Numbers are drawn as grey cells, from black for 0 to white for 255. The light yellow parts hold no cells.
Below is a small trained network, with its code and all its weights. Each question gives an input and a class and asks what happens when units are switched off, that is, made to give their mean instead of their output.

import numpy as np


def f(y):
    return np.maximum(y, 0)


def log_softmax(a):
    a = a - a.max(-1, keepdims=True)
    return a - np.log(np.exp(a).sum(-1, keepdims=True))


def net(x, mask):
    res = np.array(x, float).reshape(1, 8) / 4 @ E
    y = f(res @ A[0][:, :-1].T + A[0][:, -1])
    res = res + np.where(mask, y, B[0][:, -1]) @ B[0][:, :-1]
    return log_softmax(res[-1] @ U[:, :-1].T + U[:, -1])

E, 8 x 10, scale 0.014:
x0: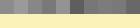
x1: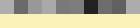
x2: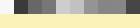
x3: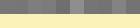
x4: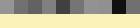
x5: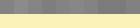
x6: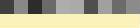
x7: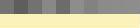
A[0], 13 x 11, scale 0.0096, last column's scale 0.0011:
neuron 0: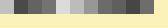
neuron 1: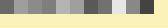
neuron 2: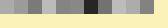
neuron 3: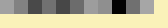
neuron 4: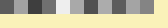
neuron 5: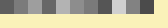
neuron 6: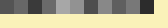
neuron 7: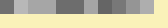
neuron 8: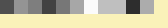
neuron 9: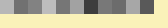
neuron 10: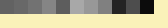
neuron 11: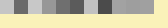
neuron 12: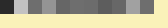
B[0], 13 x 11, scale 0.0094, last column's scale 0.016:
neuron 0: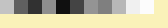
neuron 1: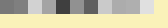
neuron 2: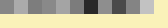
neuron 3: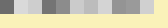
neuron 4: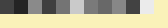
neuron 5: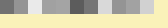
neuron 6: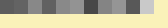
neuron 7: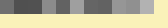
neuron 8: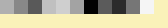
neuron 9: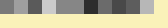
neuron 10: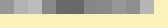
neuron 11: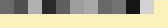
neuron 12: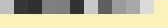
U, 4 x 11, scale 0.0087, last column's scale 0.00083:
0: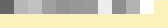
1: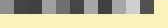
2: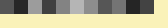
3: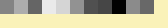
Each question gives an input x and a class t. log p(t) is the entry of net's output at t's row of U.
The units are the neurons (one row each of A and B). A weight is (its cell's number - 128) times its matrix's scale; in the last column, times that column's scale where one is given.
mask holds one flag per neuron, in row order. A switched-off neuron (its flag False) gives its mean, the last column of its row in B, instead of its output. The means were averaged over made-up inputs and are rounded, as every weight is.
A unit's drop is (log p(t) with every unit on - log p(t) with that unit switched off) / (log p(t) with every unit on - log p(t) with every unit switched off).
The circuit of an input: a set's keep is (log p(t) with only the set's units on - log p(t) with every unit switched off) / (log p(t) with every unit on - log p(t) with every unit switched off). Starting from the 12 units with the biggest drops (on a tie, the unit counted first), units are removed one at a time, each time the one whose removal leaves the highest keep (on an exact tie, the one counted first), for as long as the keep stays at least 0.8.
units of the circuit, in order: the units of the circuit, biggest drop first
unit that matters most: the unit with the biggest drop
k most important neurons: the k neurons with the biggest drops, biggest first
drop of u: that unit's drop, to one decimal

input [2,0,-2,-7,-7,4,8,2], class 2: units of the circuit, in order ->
neuron 4
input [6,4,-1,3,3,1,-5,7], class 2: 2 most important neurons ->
neuron 8; neuron 11
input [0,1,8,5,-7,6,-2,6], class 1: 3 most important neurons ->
neuron 0; neuron 3; neuron 10
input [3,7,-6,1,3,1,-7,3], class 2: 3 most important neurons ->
neuron 11; neuron 0; neuron 8
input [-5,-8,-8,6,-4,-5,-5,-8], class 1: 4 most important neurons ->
neuron 12; neuron 7; neuron 2; neuron 9
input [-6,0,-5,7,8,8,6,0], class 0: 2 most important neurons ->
neuron 3; neuron 10
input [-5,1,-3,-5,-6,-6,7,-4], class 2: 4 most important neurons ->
neuron 4; neuron 3; neuron 0; neuron 6
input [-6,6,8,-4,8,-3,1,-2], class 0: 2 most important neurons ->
neuron 3; neuron 12
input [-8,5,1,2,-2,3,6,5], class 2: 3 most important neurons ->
neuron 4; neuron 8; neuron 6
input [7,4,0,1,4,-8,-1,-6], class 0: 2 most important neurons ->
neuron 8; neuron 3
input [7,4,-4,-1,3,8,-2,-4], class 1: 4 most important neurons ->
neuron 8; neuron 12; neuron 5; neuron 7
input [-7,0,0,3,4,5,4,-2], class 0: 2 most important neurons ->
neuron 3; neuron 11
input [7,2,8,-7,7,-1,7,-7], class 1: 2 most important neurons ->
neuron 0; neuron 5
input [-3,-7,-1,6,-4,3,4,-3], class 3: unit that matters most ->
neuron 8
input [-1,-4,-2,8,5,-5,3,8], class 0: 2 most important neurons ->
neuron 3; neuron 10
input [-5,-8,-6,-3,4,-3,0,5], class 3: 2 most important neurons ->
neuron 8; neuron 0
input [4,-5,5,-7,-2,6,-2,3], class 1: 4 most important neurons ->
neuron 0; neuron 2; neuron 9; neuron 3
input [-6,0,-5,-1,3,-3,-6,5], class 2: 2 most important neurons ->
neuron 0; neuron 11
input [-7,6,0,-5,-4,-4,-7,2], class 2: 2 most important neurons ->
neuron 11; neuron 8
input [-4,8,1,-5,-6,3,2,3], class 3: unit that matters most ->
neuron 9
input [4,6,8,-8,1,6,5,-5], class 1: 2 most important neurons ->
neuron 0; neuron 8
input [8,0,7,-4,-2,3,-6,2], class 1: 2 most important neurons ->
neuron 0; neuron 4
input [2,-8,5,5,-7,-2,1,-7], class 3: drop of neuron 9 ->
-0.1
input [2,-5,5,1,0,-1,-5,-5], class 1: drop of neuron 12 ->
-0.1
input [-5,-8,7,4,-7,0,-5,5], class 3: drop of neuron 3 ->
0.2
